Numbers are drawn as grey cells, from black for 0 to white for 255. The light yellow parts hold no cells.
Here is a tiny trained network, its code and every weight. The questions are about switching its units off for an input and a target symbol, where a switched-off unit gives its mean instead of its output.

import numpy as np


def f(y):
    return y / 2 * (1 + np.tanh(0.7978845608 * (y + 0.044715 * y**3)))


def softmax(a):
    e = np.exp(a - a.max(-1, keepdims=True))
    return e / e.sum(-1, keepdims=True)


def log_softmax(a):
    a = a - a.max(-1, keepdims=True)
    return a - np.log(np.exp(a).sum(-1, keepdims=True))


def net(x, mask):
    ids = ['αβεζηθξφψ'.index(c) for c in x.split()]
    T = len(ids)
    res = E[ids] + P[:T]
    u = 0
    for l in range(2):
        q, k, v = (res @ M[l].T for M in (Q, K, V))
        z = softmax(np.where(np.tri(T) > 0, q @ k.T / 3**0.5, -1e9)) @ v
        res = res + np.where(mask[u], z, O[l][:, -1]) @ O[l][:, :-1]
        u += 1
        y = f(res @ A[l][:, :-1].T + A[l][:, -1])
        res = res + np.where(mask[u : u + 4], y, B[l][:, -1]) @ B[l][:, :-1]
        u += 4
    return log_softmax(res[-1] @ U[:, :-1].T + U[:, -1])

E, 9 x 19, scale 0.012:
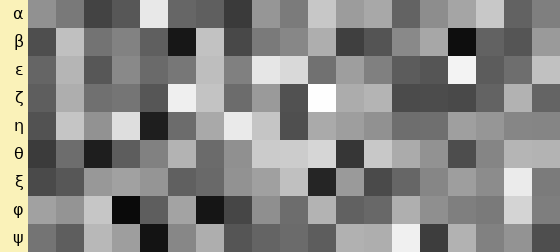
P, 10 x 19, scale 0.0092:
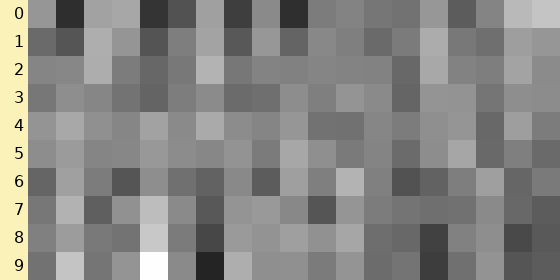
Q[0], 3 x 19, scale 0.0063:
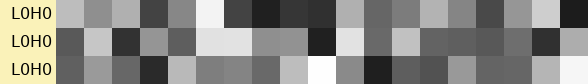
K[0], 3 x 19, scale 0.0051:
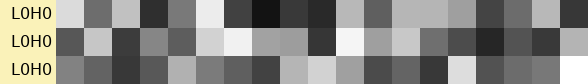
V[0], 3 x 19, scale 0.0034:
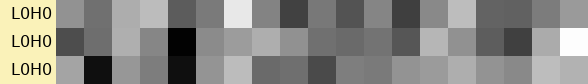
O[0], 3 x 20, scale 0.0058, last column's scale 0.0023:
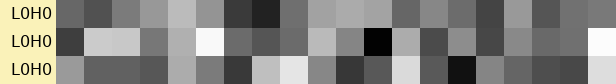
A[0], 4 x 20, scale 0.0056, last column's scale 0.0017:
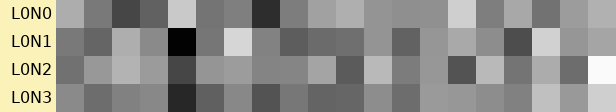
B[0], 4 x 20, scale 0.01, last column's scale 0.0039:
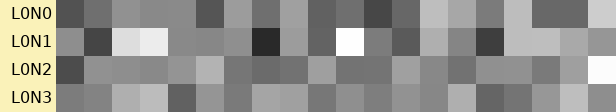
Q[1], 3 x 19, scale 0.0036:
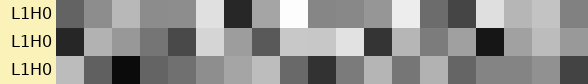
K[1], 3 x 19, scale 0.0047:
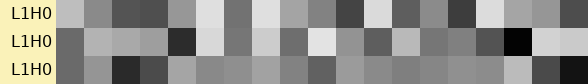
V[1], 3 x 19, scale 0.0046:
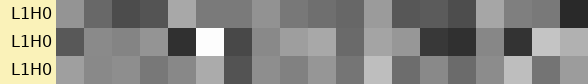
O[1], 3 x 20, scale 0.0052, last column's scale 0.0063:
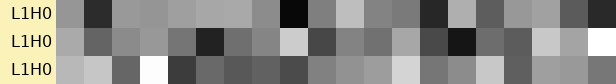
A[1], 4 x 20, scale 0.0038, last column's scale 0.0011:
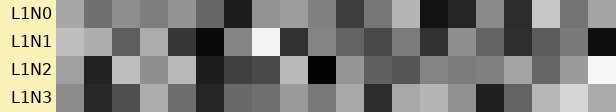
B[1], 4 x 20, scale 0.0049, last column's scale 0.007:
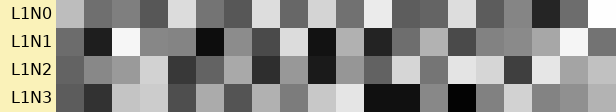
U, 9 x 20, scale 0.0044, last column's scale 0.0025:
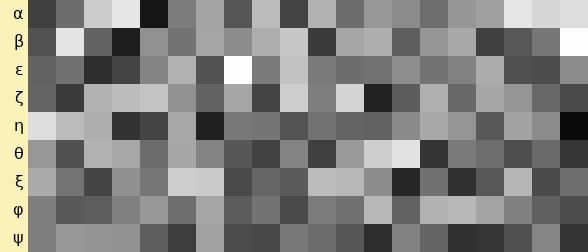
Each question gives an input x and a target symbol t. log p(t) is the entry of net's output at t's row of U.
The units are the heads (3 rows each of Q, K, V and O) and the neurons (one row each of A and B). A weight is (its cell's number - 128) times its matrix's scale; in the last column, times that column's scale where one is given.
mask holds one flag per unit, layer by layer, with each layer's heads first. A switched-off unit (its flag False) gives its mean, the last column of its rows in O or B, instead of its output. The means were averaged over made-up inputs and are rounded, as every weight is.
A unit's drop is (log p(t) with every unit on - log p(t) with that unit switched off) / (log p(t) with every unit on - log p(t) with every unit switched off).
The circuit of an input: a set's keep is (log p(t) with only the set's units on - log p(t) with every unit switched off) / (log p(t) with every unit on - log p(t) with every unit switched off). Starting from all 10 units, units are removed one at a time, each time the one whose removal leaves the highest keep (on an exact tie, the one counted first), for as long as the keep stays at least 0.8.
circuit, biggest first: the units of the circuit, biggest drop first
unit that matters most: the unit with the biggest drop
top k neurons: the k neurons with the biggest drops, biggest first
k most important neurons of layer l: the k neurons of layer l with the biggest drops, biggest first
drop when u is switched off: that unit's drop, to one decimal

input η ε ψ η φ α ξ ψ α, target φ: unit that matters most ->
L0N0
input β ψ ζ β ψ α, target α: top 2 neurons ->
L0N0; L1N2
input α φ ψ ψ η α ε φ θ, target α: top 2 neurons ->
L1N0; L0N0
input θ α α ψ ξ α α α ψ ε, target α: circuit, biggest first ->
L0H0; L1N0
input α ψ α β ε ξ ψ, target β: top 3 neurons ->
L1N3; L0N1; L0N0
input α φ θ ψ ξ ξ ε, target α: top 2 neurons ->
L0N1; L1N0
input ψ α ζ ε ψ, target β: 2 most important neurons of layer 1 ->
L1N0; L1N3
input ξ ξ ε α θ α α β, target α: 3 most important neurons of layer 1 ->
L1N0; L1N1; L1N3
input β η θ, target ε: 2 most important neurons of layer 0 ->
L0N1; L0N3
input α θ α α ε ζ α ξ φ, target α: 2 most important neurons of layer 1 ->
L1N0; L1N2
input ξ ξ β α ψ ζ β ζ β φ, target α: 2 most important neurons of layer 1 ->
L1N2; L1N0
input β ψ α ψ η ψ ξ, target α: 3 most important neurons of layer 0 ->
L0N1; L0N3; L0N2
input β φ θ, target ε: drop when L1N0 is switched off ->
-0.2
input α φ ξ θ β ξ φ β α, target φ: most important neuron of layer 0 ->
L0N0
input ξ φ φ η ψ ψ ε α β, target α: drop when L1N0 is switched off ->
0.4
